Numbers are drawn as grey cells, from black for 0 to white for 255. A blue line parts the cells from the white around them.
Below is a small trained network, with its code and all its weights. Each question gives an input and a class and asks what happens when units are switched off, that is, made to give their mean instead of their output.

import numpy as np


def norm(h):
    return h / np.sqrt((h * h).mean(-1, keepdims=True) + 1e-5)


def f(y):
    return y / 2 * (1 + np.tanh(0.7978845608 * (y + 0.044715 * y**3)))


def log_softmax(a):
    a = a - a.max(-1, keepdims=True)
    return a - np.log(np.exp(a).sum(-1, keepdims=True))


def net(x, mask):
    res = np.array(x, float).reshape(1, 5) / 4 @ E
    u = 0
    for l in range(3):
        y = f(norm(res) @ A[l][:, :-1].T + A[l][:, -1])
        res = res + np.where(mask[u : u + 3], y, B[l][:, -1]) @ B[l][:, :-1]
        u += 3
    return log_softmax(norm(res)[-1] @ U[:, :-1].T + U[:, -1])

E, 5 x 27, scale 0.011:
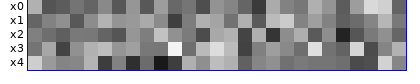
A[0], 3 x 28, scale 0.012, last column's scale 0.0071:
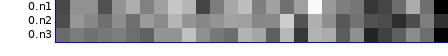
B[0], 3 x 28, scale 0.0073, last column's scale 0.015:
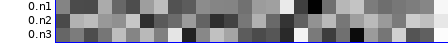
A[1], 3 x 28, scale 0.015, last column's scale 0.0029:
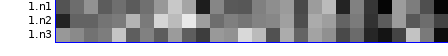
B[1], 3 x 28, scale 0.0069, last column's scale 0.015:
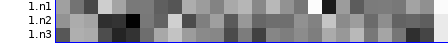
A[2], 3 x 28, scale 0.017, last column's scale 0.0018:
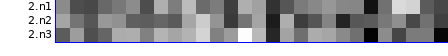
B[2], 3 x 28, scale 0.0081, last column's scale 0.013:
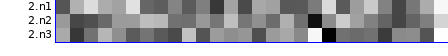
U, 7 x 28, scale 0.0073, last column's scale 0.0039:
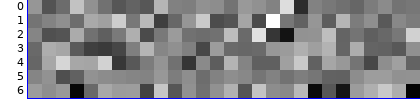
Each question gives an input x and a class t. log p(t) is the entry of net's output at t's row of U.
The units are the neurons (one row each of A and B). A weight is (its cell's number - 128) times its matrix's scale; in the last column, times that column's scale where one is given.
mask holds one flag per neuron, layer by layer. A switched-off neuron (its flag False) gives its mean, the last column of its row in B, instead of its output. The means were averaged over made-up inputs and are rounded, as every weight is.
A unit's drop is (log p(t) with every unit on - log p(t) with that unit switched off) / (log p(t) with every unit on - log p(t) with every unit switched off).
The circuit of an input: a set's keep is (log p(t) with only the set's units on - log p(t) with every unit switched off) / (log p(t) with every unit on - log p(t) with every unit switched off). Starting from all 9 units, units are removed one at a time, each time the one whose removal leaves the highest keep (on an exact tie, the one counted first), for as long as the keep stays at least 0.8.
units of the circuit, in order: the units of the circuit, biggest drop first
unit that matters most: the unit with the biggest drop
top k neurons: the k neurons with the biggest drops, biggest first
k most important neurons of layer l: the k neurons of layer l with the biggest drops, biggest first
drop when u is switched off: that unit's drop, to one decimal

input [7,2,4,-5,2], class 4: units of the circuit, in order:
2.n1
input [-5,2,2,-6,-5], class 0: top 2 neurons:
1.n1, 2.n1
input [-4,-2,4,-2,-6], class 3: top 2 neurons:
1.n2, 2.n1
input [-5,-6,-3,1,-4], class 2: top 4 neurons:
0.n3, 2.n2, 2.n1, 1.n3
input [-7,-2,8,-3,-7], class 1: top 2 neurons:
0.n3, 1.n3
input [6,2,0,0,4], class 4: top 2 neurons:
2.n1, 1.n2
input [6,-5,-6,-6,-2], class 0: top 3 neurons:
0.n3, 0.n1, 0.n2
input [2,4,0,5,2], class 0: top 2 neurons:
2.n3, 2.n2
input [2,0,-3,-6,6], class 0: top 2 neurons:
1.n1, 1.n2
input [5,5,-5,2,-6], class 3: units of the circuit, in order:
0.n3, 1.n2
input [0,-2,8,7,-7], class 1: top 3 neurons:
0.n3, 1.n1, 1.n2
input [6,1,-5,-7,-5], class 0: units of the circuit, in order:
1.n1, 0.n3
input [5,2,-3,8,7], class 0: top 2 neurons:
2.n3, 1.n2
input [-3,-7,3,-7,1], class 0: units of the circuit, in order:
1.n1
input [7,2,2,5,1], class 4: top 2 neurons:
2.n1, 1.n1
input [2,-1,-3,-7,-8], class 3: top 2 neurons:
1.n2, 2.n3
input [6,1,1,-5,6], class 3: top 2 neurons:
1.n3, 0.n2
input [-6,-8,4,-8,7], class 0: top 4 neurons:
1.n1, 0.n1, 1.n2, 2.n1
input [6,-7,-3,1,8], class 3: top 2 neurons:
1.n3, 0.n1
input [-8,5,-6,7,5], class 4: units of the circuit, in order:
0.n3
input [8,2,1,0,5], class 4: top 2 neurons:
2.n1, 1.n2
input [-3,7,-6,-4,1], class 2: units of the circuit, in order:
0.n1, 0.n3
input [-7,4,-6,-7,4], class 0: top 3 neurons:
1.n1, 0.n3, 2.n1
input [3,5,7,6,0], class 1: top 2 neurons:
0.n3, 1.n1
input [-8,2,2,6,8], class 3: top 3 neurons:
1.n3, 1.n1, 2.n1
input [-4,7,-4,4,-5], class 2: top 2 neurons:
0.n1, 0.n3
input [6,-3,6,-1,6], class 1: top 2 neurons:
0.n3, 0.n2
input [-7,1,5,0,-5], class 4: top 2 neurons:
0.n2, 1.n3
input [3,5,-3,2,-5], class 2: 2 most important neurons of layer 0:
0.n1, 0.n3
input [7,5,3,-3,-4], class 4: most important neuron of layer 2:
2.n1
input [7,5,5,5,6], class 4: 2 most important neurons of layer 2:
2.n1, 2.n2
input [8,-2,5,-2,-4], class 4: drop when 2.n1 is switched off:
1.6
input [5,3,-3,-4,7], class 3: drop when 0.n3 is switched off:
0.2
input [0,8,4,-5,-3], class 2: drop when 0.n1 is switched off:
1.8
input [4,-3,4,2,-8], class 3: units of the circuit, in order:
1.n2
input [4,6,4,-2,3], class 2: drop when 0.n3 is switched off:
0.0
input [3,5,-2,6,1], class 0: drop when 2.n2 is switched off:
0.1
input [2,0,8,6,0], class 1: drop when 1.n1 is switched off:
0.1
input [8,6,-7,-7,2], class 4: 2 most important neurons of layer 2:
2.n3, 2.n1
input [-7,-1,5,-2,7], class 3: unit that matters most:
1.n3
